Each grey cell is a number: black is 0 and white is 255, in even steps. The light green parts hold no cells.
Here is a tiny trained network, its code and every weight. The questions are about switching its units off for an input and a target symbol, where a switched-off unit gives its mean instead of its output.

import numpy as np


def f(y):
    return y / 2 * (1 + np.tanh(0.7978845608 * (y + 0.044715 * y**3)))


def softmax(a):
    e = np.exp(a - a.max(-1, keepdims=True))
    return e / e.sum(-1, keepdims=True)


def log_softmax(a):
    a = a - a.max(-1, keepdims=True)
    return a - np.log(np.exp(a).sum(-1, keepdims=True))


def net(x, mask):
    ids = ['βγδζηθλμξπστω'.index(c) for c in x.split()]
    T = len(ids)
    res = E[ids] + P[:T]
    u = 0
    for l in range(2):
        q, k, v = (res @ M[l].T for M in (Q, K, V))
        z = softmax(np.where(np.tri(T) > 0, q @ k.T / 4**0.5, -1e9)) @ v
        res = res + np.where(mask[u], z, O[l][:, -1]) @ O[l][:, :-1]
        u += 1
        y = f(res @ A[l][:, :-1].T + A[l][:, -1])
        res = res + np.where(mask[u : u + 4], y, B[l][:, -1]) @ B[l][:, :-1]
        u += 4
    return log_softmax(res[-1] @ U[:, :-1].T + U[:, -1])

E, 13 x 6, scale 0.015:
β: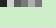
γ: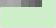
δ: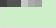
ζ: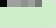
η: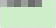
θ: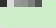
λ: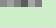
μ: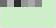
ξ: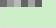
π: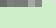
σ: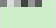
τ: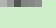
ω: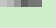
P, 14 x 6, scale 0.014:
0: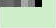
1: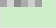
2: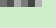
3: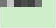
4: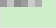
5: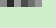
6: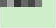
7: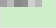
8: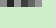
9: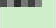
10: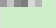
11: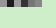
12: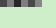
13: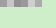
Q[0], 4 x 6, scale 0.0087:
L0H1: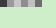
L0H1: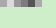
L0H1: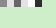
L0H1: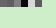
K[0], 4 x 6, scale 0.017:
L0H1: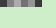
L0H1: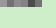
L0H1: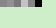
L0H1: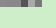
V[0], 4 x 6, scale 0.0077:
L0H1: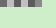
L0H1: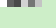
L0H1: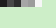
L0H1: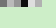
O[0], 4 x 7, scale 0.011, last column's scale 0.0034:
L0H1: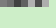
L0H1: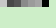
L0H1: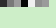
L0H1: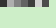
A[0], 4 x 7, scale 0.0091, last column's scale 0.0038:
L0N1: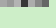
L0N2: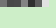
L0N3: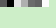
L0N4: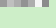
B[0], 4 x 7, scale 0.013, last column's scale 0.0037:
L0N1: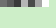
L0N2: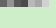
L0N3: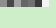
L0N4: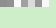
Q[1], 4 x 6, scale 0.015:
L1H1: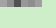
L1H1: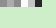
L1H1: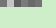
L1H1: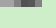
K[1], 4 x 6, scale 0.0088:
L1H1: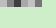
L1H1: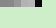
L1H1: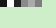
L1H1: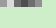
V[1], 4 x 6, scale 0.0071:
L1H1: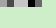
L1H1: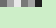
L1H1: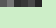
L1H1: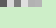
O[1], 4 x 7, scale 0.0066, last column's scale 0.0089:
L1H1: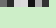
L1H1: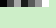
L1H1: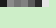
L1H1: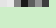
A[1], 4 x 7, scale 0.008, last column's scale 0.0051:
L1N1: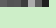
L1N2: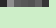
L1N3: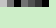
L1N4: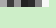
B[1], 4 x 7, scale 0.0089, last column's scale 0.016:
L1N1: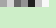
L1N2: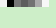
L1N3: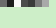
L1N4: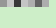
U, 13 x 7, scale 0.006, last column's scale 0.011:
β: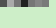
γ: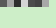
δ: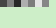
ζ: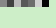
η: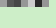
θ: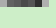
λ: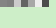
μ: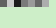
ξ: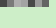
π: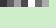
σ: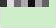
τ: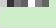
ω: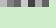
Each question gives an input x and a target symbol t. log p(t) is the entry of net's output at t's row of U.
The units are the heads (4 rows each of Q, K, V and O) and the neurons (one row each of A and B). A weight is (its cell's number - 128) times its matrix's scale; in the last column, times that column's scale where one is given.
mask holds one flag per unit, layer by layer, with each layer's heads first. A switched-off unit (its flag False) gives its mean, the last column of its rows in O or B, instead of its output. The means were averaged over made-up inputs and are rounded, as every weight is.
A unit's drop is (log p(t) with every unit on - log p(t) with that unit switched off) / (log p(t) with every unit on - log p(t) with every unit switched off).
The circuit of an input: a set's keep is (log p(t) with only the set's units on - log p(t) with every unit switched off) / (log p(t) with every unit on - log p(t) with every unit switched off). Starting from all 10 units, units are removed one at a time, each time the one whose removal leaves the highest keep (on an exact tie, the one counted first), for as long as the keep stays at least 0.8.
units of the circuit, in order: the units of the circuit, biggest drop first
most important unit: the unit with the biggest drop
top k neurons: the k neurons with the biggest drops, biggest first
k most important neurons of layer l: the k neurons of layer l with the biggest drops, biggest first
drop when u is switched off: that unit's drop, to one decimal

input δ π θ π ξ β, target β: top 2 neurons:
(L0N3 L0N1)
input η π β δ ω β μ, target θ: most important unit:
L1N3
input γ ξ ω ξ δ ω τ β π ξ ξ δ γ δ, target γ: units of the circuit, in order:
(L0H1 L1N2)
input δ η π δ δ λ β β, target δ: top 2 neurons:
(L1N1 L0N1)
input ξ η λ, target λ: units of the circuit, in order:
(L0H1 L0N4 L1H1)
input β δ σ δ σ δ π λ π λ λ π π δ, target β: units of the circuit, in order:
(L0H1 L1H1)
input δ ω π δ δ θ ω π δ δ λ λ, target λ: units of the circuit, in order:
(L0H1 L0N4)
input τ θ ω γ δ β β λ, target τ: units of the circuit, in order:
(L1N1 L0H1)
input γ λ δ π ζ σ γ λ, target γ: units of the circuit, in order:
(L0H1 L1N2)
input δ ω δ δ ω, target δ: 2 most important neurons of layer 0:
(L0N1 L0N3)
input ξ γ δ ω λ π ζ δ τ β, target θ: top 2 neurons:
(L1N2 L0N4)
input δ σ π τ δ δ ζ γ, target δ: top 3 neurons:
(L0N1 L1N1 L0N3)
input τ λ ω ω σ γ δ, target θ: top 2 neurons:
(L1N3 L0N4)
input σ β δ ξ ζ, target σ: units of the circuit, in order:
(L0H1)
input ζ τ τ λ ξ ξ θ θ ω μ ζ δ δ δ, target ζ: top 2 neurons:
(L1N2 L0N3)
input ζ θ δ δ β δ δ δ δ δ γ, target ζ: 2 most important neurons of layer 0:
(L0N3 L0N1)
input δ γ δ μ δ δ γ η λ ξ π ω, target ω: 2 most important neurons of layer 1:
(L1N4 L1N3)
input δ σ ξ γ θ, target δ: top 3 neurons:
(L1N1 L0N1 L0N3)
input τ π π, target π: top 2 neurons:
(L1N1 L1N2)
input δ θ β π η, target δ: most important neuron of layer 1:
(L1N1)
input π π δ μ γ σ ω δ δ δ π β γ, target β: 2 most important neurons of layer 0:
(L0N3 L0N4)
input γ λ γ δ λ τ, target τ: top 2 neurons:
(L1N1 L0N2)
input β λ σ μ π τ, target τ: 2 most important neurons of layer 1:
(L1N1 L1N3)
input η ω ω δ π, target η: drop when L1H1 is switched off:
0.1
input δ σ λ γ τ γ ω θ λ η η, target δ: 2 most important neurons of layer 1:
(L1N1 L1N3)
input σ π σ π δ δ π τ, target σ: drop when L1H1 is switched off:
0.2
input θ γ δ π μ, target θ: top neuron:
(L1N2)
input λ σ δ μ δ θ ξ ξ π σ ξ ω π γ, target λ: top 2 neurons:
(L0N4 L0N2)
